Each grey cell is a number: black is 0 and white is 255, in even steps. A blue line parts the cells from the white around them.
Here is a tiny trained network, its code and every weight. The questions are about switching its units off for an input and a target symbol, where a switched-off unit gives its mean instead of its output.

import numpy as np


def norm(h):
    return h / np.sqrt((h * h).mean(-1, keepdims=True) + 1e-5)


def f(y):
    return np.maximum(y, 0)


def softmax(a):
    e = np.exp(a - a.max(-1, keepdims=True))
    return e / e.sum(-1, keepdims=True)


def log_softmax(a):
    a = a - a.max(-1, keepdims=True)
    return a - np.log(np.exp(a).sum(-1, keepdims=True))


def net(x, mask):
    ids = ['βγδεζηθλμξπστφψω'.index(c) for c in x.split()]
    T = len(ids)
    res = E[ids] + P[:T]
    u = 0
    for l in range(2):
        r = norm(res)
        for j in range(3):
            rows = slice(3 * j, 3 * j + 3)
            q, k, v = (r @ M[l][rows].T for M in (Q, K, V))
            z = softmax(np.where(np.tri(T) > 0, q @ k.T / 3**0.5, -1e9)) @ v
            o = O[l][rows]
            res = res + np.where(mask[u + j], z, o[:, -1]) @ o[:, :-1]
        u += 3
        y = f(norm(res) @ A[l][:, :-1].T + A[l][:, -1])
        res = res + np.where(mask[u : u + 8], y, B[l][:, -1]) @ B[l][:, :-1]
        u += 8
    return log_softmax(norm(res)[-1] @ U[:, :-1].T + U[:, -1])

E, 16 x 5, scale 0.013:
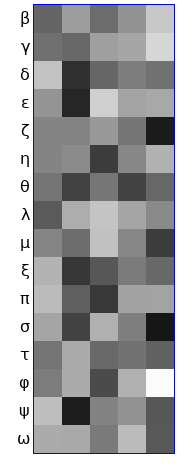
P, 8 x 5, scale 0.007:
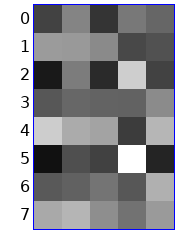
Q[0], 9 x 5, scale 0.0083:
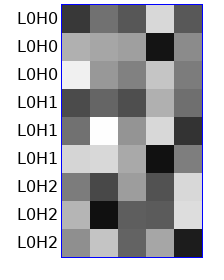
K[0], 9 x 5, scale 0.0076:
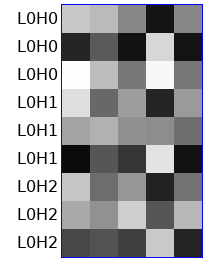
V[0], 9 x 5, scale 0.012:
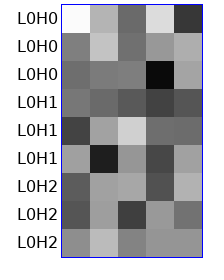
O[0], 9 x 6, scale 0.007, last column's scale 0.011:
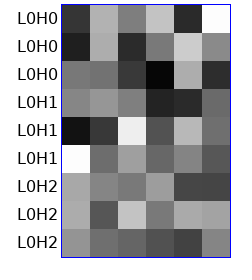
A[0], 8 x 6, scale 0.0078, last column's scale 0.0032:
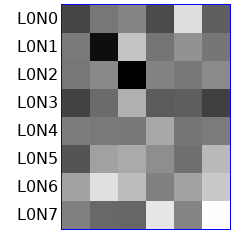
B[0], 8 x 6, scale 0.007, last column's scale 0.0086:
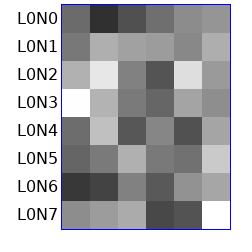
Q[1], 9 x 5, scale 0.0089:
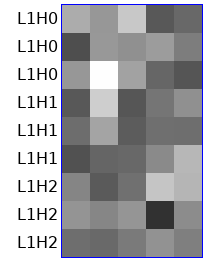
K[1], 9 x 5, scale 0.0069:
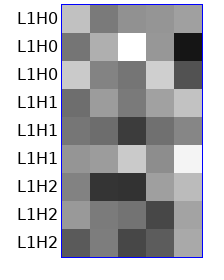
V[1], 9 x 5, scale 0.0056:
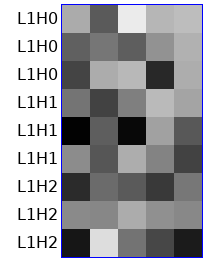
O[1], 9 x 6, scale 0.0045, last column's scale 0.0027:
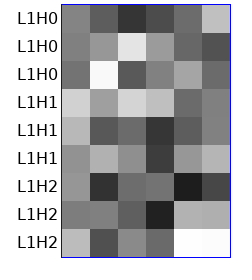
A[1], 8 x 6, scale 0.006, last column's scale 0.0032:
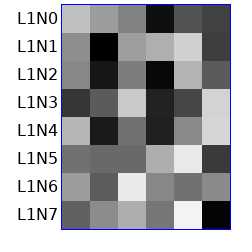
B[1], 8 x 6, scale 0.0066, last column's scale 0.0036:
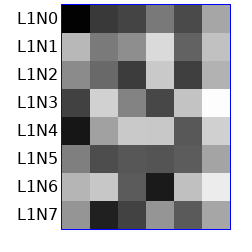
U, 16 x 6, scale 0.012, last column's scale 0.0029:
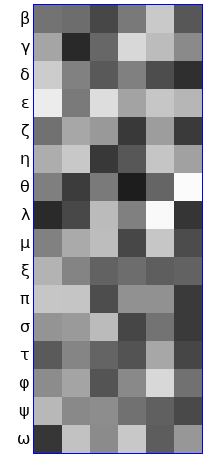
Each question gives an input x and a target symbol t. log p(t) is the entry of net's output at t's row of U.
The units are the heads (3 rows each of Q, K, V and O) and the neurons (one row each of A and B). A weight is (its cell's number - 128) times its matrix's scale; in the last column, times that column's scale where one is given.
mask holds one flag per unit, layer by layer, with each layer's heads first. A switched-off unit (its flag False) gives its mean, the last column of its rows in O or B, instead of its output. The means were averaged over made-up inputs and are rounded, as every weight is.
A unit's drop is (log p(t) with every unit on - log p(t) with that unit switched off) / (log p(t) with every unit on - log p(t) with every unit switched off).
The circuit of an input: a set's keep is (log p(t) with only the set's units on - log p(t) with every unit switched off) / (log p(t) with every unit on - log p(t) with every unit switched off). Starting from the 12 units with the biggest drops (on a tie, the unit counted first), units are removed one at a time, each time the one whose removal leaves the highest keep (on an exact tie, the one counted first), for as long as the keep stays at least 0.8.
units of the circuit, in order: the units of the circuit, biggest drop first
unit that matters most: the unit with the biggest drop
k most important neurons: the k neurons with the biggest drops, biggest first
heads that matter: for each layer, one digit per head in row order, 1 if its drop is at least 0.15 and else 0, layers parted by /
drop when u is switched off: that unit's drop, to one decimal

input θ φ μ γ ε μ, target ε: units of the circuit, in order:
(L0H1; L0H0)
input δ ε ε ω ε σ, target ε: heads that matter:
010 / 000
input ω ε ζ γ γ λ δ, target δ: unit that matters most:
L0H2
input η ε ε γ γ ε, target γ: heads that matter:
110 / 000
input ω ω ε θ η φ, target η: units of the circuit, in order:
(L0H0; L0H1)
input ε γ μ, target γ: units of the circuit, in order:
(L0H0; L0H1; L1N1; L1N2)
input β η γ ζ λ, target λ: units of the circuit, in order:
(L0H0; L0N6; L1N7)
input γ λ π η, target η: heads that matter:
101 / 000
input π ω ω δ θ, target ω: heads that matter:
100 / 000
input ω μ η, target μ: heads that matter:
110 / 000
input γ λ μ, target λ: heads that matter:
010 / 000
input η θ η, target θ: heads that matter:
110 / 000
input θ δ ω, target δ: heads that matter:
010 / 000
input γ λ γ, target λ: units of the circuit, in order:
(L0H1)
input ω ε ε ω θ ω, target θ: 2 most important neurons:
(L1N0; L1N4)
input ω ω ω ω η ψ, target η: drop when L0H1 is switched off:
0.6
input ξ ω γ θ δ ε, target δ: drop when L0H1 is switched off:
1.3
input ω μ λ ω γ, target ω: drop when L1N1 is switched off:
0.0
